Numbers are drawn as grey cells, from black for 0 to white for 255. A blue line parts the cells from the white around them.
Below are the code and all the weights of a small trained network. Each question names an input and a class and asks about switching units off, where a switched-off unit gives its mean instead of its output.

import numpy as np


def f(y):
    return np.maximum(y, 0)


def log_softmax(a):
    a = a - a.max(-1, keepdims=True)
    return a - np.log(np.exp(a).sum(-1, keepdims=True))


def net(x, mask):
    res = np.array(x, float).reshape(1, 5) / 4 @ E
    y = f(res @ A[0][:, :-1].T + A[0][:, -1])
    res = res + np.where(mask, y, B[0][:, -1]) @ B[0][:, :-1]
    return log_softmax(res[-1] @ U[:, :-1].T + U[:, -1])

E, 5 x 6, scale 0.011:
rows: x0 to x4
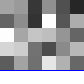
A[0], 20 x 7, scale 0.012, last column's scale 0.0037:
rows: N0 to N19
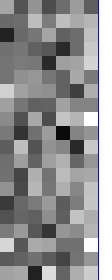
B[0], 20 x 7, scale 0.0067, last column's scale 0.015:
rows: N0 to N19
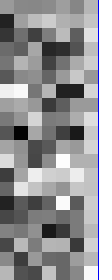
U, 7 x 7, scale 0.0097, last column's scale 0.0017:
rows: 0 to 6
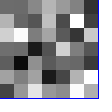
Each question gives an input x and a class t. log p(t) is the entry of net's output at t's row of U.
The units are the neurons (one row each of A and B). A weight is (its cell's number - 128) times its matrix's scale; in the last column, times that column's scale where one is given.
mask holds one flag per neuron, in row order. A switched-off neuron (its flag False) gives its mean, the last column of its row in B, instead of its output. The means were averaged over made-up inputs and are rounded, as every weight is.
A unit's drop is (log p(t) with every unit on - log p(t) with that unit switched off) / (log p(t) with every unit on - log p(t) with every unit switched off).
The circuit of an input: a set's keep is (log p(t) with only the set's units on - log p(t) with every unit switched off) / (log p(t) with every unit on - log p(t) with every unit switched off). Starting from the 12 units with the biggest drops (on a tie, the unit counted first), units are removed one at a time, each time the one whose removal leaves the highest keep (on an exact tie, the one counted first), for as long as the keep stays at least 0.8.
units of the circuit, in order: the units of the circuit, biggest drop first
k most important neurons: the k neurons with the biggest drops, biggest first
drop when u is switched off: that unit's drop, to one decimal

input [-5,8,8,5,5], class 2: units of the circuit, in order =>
[N6]
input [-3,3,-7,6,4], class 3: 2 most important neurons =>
[N12, N13]
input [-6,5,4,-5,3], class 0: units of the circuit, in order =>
[N8, N4]
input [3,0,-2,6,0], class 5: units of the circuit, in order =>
[N17, N16]
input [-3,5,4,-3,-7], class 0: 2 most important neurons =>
[N4, N9]
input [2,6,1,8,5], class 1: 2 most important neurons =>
[N19, N17]
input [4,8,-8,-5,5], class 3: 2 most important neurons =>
[N14, N2]
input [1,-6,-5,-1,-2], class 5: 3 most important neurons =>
[N16, N3, N17]
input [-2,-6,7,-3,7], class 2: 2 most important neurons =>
[N6, N17]
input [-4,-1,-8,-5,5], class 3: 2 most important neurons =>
[N14, N2]
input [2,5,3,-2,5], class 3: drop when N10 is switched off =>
0.1
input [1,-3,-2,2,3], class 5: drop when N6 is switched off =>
0.2
